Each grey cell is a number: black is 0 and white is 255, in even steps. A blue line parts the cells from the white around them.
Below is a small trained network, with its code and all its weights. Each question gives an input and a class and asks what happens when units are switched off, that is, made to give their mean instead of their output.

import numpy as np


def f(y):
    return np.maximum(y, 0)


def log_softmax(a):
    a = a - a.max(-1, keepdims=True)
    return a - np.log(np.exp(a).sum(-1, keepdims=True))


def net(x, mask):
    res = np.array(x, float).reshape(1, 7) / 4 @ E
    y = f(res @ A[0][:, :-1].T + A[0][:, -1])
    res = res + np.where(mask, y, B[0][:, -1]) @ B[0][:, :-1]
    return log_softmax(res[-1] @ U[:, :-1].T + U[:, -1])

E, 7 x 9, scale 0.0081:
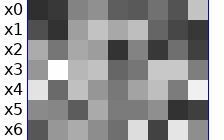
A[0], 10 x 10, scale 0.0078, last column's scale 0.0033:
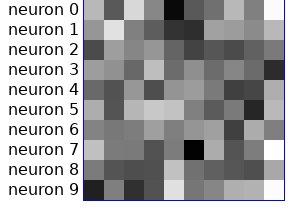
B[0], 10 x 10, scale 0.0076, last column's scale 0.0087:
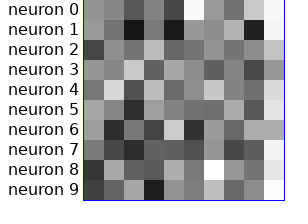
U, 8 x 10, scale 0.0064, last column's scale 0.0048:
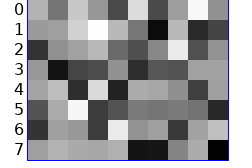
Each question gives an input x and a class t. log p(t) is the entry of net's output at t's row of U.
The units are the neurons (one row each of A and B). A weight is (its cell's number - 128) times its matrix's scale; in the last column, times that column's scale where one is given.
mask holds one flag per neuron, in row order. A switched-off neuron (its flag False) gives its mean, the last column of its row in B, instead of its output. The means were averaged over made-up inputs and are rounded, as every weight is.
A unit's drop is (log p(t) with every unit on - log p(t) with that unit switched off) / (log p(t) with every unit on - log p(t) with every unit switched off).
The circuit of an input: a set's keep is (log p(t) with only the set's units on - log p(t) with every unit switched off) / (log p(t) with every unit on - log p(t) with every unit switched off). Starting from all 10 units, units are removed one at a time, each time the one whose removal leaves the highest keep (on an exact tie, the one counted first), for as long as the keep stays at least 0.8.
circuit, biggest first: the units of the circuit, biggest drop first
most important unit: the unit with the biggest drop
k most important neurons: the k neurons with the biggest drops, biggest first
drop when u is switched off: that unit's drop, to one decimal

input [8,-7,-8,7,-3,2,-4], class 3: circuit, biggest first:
(neuron 7; neuron 4)
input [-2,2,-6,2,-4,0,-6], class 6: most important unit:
neuron 9
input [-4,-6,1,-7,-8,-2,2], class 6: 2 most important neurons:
(neuron 9; neuron 8)
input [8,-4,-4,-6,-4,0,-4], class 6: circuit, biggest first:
(neuron 8; neuron 9)
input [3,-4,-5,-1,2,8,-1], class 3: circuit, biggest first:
(neuron 7; neuron 6)
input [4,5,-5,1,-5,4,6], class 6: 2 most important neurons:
(neuron 9; neuron 1)
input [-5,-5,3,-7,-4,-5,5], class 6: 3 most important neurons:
(neuron 1; neuron 9; neuron 5)
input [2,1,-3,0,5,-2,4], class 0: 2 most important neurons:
(neuron 8; neuron 7)
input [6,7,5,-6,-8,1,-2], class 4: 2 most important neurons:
(neuron 4; neuron 5)
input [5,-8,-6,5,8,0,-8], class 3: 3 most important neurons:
(neuron 6; neuron 7; neuron 4)
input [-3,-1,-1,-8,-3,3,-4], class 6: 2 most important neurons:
(neuron 8; neuron 1)
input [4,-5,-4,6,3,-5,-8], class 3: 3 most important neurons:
(neuron 7; neuron 4; neuron 6)
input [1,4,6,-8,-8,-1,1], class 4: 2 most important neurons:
(neuron 4; neuron 5)
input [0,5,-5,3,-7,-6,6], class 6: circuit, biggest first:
(neuron 9)
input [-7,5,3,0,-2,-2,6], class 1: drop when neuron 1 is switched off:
0.3
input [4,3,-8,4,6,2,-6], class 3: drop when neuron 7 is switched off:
0.2
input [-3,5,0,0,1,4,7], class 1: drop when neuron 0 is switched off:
0.2
